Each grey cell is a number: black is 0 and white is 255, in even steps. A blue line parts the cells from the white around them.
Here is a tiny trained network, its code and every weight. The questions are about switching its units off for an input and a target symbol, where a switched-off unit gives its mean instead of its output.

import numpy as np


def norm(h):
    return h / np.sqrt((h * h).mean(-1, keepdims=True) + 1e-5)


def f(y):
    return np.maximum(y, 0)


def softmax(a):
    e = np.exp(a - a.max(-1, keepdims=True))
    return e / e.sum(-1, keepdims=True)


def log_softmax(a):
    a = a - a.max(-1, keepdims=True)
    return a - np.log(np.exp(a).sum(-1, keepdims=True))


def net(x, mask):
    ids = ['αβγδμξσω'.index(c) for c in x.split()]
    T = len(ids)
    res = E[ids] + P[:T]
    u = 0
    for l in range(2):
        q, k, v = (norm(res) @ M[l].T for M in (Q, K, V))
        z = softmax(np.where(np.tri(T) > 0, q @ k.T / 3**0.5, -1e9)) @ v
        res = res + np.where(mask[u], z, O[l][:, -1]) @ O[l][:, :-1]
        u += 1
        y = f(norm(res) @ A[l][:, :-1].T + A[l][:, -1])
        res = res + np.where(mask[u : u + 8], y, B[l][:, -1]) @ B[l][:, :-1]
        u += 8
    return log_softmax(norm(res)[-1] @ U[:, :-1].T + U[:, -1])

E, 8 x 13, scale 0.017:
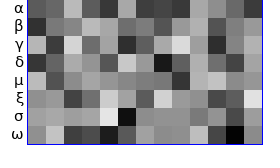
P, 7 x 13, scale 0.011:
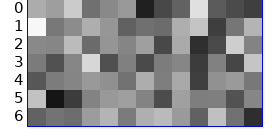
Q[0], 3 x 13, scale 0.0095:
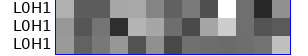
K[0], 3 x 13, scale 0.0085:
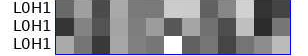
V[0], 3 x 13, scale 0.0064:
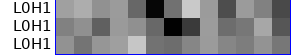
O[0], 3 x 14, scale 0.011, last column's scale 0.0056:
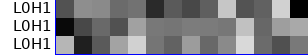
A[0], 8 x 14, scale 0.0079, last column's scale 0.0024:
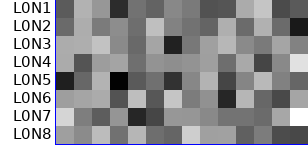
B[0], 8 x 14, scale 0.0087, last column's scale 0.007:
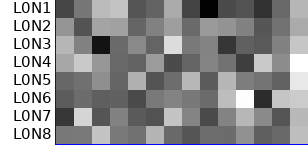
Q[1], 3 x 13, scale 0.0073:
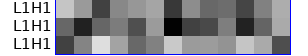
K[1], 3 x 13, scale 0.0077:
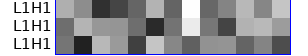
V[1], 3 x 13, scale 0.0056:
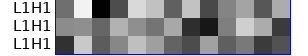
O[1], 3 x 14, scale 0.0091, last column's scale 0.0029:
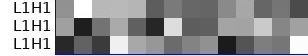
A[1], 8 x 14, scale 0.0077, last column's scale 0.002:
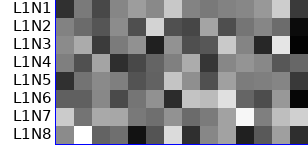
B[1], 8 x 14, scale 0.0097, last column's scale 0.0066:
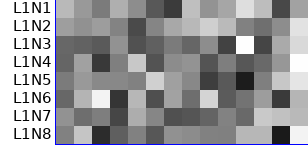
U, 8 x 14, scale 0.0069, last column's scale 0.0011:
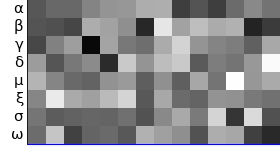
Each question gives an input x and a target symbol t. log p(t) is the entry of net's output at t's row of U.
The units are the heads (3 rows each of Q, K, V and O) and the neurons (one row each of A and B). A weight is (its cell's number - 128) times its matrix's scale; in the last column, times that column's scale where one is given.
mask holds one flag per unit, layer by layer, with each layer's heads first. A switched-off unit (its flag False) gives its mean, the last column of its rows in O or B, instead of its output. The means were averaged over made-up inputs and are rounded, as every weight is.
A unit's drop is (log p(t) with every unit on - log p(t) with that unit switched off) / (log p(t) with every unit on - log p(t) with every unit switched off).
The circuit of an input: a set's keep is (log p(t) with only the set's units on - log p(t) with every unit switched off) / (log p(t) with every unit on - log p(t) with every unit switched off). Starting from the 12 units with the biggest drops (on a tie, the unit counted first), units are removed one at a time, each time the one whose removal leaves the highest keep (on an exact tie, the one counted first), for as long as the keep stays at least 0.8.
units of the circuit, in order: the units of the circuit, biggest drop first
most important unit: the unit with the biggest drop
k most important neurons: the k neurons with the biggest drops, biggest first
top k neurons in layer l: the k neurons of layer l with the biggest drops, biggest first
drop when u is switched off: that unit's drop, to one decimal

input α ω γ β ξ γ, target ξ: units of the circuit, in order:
[L1H1]
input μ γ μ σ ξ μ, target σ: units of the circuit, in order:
[L0H1, L1N3]
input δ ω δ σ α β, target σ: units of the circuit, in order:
[L0H1, L1N3]
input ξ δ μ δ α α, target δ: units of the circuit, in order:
[L0H1, L1N2]
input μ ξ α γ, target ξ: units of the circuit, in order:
[L1H1, L0N4]
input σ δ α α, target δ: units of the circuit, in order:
[L0H1, L1N2, L1N8]
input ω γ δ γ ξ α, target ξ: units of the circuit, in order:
[L1H1, L0H1]
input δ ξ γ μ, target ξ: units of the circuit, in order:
[L1H1, L0N4]
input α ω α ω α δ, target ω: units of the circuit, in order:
[L0H1, L1N8]
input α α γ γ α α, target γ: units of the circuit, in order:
[L1H1, L1N6]
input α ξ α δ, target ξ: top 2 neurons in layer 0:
[L0N4, L0N7]
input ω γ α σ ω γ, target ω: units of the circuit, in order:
[L0H1, L1N8, L0N7]
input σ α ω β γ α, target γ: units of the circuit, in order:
[L1N6, L1H1]
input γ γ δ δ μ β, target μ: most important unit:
L1H1
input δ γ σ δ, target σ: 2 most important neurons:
[L1N3, L0N7]
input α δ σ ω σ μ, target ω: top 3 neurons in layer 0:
[L0N7, L0N6, L0N3]
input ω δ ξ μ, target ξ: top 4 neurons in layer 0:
[L0N6, L0N4, L0N1, L0N2]
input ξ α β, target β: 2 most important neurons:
[L1N1, L0N7]
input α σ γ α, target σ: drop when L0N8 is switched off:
0.0
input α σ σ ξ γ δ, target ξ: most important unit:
L1H1
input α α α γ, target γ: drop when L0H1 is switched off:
0.1
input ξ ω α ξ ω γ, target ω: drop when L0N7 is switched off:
0.2
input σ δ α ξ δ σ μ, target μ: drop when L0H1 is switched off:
0.2
